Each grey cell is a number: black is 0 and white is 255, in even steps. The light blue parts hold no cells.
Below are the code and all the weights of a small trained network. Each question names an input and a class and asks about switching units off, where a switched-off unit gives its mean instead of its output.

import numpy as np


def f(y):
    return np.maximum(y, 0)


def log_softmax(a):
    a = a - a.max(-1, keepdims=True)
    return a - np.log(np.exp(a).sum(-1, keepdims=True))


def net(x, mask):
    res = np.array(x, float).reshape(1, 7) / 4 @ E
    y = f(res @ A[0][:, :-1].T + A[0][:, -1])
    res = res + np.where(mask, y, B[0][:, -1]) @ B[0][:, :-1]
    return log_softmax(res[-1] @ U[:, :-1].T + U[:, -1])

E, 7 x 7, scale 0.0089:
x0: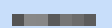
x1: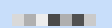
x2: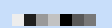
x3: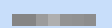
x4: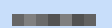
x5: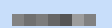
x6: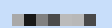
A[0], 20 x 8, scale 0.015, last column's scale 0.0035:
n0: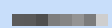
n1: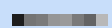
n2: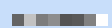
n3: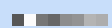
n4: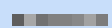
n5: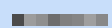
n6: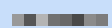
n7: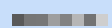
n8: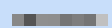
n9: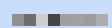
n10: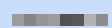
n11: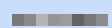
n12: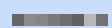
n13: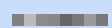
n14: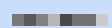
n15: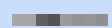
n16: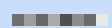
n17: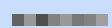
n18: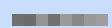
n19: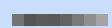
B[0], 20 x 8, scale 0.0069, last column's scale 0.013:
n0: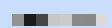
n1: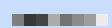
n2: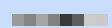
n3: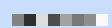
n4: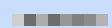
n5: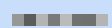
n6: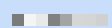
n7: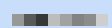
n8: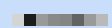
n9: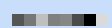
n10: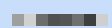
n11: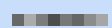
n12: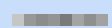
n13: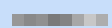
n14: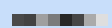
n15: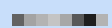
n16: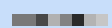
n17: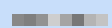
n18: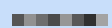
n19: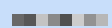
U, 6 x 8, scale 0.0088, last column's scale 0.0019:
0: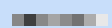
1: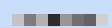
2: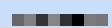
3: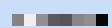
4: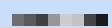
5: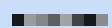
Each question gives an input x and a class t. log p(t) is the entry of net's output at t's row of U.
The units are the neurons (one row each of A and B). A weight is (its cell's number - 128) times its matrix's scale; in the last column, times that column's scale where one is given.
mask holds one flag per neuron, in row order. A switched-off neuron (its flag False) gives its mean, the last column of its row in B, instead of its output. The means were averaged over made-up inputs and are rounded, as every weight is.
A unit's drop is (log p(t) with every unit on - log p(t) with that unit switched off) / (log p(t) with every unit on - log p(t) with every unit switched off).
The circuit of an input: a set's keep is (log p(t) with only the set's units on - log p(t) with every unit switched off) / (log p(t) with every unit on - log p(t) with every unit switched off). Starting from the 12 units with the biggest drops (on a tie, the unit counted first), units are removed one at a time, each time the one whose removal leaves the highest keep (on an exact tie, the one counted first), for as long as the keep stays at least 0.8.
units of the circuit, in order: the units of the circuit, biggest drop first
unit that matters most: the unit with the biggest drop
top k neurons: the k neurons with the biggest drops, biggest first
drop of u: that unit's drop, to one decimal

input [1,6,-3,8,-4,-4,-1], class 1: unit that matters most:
n3
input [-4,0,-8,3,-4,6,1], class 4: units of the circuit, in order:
[n14, n2]
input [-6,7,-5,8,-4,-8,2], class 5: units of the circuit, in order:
[n9, n15]
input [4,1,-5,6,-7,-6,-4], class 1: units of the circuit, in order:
[n3, n0]
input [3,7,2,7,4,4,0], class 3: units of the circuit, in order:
[n6, n3, n0]
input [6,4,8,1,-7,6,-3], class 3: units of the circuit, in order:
[n6, n10]
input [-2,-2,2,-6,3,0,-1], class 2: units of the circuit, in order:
[n3, n6]
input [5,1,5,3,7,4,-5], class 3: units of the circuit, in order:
[n6, n0, n10]
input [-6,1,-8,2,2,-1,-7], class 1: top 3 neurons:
[n3, n4, n0]
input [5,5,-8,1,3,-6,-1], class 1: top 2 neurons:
[n3, n4]
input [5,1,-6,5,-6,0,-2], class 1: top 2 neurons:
[n3, n0]
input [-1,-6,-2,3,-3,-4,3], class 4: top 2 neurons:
[n2, n3]
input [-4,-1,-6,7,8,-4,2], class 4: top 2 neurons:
[n14, n2]
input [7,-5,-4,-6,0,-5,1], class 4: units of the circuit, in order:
[n0]
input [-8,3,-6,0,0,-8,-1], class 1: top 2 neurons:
[n3, n4]
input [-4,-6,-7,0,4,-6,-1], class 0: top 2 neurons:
[n3, n17]
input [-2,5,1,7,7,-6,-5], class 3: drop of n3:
-0.1
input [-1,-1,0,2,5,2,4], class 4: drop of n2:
0.2
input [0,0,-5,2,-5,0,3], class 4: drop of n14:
0.3
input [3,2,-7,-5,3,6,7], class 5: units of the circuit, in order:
[n9]
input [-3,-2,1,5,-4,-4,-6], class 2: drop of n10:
0.2
